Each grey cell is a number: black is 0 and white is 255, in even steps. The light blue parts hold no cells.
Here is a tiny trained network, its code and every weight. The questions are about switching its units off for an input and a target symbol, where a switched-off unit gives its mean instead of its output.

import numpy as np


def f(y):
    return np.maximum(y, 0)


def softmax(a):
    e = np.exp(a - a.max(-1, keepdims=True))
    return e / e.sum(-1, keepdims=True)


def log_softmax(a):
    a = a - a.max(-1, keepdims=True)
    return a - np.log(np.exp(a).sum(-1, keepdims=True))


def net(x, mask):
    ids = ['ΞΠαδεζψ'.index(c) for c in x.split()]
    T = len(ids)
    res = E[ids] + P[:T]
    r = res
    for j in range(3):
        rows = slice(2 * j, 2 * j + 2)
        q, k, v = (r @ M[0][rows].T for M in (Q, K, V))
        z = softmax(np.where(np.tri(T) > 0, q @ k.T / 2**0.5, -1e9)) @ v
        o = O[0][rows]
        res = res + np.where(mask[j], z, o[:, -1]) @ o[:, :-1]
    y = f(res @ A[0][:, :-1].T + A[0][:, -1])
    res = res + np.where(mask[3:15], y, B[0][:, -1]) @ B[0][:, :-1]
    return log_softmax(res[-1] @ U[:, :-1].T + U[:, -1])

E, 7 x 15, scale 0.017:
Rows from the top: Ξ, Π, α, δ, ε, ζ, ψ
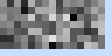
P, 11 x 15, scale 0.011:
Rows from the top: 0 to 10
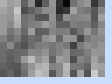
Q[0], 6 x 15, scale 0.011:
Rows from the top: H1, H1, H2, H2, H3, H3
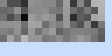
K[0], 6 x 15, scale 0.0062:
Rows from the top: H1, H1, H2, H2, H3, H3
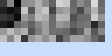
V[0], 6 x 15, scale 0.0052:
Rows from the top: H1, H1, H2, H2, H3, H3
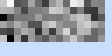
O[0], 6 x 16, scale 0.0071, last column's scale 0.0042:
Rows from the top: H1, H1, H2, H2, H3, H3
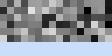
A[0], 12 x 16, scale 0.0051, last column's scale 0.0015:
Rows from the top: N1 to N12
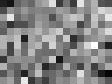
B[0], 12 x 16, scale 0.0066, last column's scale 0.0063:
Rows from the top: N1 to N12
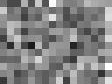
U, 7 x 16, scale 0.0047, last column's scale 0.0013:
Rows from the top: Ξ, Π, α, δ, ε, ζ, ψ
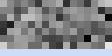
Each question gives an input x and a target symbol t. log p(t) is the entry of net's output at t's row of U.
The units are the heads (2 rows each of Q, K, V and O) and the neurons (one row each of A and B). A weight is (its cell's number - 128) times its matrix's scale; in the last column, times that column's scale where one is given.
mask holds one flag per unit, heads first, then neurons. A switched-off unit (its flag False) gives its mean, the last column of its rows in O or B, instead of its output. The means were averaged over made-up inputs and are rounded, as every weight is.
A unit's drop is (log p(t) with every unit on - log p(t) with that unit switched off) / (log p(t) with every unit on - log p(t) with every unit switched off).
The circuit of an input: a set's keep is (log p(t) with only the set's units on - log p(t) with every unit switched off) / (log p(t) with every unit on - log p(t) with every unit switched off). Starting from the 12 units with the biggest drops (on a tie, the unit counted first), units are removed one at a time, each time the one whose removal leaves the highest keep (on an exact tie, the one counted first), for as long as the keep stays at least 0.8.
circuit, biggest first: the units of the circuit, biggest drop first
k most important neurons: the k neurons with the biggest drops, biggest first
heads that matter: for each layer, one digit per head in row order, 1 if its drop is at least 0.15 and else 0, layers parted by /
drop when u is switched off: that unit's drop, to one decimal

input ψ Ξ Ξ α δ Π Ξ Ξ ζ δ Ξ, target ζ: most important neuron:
[N4]
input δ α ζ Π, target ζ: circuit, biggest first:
[H2 H1]
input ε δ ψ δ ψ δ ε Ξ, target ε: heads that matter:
010
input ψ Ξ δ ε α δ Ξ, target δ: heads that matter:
100
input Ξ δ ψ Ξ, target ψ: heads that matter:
100
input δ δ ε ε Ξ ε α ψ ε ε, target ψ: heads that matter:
100
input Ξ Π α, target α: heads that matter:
110
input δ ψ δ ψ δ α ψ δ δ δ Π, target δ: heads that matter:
100
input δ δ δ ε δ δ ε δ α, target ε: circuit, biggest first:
[N6 H2 H1]
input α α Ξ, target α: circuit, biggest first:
[H1 H2 N9]
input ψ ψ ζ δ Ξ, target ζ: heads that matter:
010
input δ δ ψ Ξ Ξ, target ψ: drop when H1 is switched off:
1.0
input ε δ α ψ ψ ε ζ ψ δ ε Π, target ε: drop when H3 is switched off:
0.1
